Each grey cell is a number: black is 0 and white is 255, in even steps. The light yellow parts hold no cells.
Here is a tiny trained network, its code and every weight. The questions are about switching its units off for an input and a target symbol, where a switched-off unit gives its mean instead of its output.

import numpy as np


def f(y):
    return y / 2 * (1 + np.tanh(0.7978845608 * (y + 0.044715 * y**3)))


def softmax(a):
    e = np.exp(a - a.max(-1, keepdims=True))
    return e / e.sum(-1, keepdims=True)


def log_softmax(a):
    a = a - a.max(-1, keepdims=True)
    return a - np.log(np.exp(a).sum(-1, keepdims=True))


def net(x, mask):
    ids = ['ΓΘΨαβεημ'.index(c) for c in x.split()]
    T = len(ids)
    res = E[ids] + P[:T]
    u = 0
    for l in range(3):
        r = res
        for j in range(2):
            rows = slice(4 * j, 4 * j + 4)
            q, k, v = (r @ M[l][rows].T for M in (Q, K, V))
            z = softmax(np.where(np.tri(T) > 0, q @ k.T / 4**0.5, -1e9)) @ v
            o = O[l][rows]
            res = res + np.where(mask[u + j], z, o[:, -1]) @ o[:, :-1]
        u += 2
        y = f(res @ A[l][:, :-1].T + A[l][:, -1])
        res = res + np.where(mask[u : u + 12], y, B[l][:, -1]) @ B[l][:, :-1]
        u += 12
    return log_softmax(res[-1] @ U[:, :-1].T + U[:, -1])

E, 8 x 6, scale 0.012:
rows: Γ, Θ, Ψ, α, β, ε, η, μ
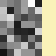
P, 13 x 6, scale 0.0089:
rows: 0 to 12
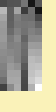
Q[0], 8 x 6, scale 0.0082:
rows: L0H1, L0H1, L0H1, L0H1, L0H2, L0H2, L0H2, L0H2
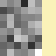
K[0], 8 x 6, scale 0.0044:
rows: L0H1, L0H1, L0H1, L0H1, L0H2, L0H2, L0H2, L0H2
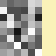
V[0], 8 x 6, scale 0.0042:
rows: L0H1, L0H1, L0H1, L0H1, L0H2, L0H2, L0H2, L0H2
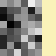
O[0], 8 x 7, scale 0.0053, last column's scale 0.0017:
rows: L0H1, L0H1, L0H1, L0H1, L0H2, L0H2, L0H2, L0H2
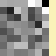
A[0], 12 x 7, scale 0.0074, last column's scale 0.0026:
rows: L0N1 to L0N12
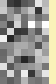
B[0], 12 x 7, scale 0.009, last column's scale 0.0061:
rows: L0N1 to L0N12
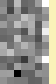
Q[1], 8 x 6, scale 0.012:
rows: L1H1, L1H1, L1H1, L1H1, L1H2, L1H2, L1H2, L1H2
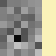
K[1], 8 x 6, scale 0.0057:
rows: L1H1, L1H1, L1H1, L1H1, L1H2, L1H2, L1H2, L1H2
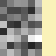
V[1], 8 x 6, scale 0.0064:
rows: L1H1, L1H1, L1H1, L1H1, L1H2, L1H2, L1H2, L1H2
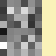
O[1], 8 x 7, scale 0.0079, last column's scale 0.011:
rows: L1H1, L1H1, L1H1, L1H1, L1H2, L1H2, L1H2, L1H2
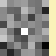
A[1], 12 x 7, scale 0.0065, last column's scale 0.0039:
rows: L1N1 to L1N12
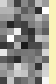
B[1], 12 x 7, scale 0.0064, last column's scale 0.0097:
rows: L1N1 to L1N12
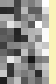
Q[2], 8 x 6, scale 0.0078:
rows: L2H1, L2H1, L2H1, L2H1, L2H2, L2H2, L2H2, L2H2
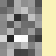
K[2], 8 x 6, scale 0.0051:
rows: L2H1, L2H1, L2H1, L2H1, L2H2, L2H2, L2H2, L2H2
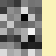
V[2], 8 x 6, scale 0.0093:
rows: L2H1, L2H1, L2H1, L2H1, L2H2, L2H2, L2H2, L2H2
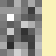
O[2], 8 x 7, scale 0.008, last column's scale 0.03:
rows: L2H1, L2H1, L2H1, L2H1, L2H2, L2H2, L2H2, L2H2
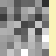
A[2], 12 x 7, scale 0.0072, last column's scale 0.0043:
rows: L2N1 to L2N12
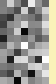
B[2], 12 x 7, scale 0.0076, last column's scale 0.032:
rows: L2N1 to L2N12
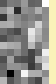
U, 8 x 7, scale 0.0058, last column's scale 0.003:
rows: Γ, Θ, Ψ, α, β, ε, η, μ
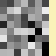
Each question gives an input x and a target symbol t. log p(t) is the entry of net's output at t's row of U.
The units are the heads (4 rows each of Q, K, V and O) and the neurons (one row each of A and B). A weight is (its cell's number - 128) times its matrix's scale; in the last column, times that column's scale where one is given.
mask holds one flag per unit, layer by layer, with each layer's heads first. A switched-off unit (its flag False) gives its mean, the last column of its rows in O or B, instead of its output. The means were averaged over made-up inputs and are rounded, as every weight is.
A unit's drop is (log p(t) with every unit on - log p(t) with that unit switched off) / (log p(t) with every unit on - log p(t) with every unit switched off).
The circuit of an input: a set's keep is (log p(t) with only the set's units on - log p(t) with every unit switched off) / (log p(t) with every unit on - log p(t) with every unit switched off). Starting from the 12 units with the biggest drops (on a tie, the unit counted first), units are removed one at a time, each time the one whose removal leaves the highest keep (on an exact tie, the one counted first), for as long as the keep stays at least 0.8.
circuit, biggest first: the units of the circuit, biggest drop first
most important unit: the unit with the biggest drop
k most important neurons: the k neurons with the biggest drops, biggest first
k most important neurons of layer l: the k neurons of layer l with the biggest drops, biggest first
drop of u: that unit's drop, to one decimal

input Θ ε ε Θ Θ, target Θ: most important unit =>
L1H1
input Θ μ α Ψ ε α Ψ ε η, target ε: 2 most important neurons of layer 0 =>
[L0N5, L0N9]
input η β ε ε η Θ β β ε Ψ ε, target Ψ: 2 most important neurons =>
[L1N5, L1N7]
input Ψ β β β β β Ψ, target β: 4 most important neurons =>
[L1N2, L1N4, L2N9, L0N9]
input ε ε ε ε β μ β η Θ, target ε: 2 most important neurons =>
[L0N5, L2N9]
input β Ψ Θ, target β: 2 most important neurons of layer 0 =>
[L0N9, L0N4]
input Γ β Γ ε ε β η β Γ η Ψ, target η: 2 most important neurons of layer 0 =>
[L0N2, L0N8]
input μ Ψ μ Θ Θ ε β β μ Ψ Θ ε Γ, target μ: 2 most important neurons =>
[L2N9, L0N4]
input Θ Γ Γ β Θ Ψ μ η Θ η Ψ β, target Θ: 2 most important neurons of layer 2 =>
[L2N9, L2N7]
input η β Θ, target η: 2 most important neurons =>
[L0N11, L1N9]
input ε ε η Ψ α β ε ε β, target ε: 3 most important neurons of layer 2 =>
[L2N8, L2N12, L2N10]
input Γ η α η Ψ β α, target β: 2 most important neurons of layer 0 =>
[L0N9, L0N1]
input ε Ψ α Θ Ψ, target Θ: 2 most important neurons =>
[L1N2, L0N1]
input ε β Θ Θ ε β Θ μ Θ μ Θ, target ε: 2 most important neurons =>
[L2N9, L0N5]
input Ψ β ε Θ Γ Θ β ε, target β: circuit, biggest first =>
[L2N9]
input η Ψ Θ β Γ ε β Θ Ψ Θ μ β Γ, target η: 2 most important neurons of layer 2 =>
[L2N9, L2N6]
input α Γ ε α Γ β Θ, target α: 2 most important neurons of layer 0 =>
[L0N6, L0N11]
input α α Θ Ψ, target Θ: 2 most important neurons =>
[L1N2, L1N6]
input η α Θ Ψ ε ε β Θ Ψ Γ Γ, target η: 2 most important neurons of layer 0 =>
[L0N11, L0N4]
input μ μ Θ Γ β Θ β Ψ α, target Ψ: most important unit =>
L1N5
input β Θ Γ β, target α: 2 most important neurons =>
[L1N2, L0N2]
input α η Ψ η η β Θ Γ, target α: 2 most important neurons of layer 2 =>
[L2N9, L2N3]
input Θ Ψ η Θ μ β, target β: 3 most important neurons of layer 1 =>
[L1N4, L1N2, L1N9]
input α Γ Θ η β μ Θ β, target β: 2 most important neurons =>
[L1N4, L2N9]
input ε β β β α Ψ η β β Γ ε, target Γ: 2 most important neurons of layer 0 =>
[L0N4, L0N1]
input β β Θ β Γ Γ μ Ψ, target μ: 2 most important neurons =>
[L0N4, L1N6]
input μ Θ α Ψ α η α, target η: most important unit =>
L1H2
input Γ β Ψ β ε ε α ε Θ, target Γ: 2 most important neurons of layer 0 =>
[L0N9, L0N1]
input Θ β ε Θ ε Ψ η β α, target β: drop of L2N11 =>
0.0
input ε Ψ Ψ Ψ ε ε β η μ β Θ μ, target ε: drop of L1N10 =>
0.1
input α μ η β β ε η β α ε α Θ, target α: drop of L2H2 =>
0.3
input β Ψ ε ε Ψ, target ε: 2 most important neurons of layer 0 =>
[L0N2, L0N5]
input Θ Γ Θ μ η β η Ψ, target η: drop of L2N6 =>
0.2
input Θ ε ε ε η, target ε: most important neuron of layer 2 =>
[L2N12]
